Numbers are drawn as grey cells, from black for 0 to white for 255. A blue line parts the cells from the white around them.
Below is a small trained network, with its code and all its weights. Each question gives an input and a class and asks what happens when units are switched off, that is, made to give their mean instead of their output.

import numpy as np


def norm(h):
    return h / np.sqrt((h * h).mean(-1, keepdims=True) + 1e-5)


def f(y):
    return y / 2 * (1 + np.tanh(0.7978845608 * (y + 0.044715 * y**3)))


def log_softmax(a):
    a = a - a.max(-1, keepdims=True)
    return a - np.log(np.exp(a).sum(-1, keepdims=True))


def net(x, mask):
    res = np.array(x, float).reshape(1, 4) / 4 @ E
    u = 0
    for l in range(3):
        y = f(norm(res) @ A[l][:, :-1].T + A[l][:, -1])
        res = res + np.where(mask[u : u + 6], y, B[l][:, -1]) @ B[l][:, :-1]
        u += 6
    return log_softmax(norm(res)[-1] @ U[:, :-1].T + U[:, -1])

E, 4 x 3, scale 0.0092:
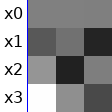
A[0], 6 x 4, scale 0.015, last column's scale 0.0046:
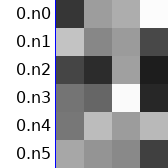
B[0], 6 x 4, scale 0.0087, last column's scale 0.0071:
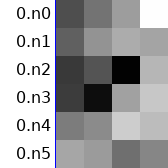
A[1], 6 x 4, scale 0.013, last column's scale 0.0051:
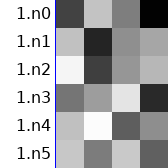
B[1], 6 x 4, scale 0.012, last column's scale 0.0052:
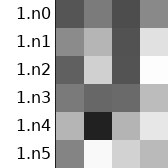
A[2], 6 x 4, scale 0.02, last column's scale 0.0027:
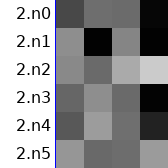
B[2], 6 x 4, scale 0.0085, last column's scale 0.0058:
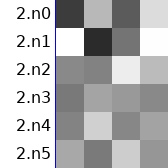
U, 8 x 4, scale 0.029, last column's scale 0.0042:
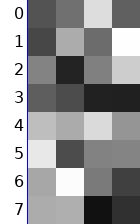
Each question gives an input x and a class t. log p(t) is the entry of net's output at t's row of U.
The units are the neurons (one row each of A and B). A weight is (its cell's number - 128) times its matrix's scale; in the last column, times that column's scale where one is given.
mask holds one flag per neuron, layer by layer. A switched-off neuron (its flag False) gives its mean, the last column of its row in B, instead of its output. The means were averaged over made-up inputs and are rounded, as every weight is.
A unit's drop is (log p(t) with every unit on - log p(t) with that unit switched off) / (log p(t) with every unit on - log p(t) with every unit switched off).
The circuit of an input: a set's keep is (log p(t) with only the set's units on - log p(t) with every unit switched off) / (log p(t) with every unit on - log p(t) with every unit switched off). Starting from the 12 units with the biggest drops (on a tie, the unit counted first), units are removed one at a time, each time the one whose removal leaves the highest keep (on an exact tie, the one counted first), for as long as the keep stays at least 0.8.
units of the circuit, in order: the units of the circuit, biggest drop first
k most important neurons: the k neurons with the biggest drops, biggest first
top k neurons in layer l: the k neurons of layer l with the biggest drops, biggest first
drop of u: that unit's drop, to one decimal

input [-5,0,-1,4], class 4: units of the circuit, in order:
1.n4, 0.n2, 0.n3, 1.n5
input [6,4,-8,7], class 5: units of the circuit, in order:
1.n4
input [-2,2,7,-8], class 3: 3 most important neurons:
0.n2, 1.n4, 2.n0
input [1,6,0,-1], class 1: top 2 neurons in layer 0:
0.n3, 0.n2
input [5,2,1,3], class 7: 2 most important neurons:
1.n2, 0.n4
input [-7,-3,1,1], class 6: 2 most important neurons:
0.n0, 1.n4
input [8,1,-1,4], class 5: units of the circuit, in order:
1.n4, 0.n3
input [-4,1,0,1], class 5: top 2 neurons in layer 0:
0.n3, 0.n4
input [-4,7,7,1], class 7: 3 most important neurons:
1.n4, 0.n0, 0.n3
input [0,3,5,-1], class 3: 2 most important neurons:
1.n4, 0.n2
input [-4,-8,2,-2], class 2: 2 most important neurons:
0.n3, 2.n1
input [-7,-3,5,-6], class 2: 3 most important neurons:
1.n2, 2.n1, 0.n3
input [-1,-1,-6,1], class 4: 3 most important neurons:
0.n4, 0.n3, 0.n2
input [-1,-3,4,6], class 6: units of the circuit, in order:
1.n2
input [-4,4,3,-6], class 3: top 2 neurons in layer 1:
1.n2, 1.n5
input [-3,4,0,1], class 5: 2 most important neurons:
0.n3, 0.n0
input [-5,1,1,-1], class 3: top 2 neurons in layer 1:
1.n2, 1.n5
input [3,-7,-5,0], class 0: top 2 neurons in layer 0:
0.n3, 0.n0
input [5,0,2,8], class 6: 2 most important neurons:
1.n2, 0.n2
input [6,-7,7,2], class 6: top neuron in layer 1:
1.n2
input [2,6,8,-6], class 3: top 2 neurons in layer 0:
0.n2, 0.n3
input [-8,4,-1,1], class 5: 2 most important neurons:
0.n0, 0.n3
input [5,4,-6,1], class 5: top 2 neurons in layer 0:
0.n3, 0.n2
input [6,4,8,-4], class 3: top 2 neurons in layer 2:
2.n0, 2.n2
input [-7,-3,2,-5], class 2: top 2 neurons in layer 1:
1.n2, 1.n5
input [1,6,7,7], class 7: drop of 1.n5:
0.0
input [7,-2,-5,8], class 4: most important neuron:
1.n4
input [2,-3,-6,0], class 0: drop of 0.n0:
0.2
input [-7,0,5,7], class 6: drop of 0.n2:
0.2
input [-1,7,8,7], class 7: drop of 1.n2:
0.1
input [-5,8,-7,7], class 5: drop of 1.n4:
0.5
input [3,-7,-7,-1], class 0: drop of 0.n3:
0.2
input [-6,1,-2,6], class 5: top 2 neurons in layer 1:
1.n4, 1.n1
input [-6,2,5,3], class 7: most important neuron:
0.n4
